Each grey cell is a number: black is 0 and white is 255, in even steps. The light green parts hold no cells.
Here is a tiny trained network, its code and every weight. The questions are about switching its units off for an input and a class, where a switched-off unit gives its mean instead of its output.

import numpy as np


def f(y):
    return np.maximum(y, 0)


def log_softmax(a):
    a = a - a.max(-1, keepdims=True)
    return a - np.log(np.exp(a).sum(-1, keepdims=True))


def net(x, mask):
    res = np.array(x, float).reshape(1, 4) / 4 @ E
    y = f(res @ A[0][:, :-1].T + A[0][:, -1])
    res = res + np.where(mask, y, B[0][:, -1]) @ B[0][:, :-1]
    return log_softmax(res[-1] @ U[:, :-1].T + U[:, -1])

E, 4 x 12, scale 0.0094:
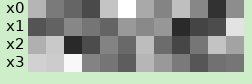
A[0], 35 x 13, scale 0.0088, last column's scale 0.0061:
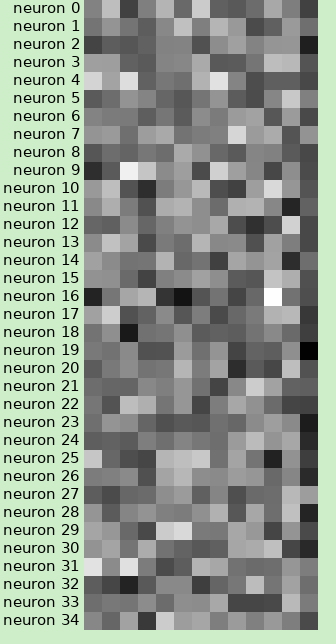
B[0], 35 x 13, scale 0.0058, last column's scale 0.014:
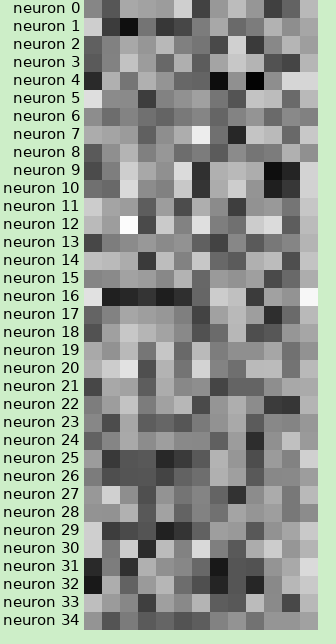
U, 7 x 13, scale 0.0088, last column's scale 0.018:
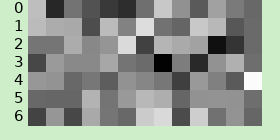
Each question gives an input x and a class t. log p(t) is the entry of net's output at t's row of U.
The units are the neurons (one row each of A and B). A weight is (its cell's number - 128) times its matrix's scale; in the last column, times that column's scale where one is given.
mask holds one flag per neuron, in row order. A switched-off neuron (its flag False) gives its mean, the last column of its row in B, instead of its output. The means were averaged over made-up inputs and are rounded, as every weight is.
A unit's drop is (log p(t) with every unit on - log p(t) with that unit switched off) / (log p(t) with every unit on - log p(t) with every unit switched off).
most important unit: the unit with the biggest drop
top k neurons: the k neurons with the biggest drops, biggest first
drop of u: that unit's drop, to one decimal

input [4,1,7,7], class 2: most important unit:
neuron 10
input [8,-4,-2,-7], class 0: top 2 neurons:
(neuron 29; neuron 25)
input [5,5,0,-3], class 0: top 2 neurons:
(neuron 25; neuron 29)
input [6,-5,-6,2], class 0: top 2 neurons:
(neuron 29; neuron 25)
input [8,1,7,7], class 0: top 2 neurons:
(neuron 25; neuron 29)
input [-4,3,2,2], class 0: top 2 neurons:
(neuron 16; neuron 7)
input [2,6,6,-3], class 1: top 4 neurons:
(neuron 12; neuron 20; neuron 9; neuron 27)
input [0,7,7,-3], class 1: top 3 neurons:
(neuron 12; neuron 20; neuron 9)
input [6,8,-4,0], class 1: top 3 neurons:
(neuron 12; neuron 20; neuron 16)
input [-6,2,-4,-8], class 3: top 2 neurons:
(neuron 32; neuron 2)
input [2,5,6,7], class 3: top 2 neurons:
(neuron 4; neuron 31)
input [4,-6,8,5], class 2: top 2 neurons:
(neuron 10; neuron 0)
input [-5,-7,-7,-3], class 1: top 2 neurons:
(neuron 30; neuron 7)
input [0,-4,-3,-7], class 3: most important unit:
neuron 32
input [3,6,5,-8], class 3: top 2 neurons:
(neuron 32; neuron 18)
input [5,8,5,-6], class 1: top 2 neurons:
(neuron 12; neuron 20)
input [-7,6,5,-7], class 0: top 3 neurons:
(neuron 16; neuron 4; neuron 31)
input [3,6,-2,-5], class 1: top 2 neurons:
(neuron 12; neuron 20)
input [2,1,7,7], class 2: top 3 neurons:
(neuron 10; neuron 3; neuron 0)
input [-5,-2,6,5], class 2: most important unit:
neuron 10
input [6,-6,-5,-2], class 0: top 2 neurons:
(neuron 29; neuron 25)
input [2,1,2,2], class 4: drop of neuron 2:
0.2
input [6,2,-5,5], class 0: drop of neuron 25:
0.2
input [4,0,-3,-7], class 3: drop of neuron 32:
0.1
